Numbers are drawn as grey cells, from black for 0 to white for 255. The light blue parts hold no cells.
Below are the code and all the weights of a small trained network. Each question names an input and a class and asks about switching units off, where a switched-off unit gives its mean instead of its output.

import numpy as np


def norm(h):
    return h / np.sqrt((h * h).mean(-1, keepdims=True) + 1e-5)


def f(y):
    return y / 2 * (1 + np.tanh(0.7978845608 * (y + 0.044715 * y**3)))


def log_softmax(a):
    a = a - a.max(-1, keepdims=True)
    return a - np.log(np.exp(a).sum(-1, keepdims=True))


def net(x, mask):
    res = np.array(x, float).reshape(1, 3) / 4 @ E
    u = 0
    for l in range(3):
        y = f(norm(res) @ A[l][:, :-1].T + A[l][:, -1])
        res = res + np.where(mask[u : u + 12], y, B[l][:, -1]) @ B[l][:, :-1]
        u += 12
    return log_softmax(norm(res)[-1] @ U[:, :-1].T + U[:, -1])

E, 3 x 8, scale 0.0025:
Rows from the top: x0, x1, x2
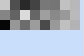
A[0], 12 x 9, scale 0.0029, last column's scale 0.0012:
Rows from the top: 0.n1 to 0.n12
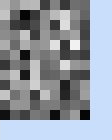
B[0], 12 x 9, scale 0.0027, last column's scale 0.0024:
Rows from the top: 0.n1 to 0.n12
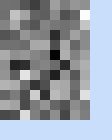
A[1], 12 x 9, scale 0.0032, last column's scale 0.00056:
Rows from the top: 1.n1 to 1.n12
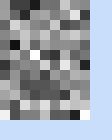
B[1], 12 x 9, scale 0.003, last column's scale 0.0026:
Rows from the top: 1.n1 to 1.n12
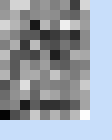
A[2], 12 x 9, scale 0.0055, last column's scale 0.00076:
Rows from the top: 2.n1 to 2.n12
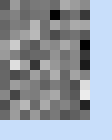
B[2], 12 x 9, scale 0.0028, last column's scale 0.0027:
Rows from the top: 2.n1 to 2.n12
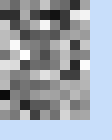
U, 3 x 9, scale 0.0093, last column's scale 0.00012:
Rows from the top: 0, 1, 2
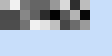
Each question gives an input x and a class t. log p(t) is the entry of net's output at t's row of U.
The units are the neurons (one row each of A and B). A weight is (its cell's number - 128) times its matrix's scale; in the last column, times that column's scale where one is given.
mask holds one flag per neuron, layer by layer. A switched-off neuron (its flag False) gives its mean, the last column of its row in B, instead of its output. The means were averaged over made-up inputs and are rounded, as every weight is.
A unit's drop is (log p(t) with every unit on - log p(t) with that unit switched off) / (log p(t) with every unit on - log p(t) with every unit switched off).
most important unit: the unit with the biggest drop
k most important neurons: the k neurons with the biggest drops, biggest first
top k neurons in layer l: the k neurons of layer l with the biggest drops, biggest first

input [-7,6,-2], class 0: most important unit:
1.n3
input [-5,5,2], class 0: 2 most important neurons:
(0.n9 1.n3)
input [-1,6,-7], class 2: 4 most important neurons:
(1.n12 0.n10 0.n6 0.n8)
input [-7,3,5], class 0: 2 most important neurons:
(1.n3 1.n12)
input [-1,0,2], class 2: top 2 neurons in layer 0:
(0.n7 0.n2)
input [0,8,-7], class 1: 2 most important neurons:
(1.n11 1.n4)
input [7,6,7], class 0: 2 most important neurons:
(1.n12 1.n1)
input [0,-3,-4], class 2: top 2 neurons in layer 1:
(1.n12 1.n11)
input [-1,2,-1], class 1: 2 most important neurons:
(0.n2 0.n5)
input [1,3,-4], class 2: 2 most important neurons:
(1.n12 0.n10)
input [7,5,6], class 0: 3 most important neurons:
(1.n12 1.n1 0.n10)
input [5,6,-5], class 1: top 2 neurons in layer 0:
(0.n9 0.n4)
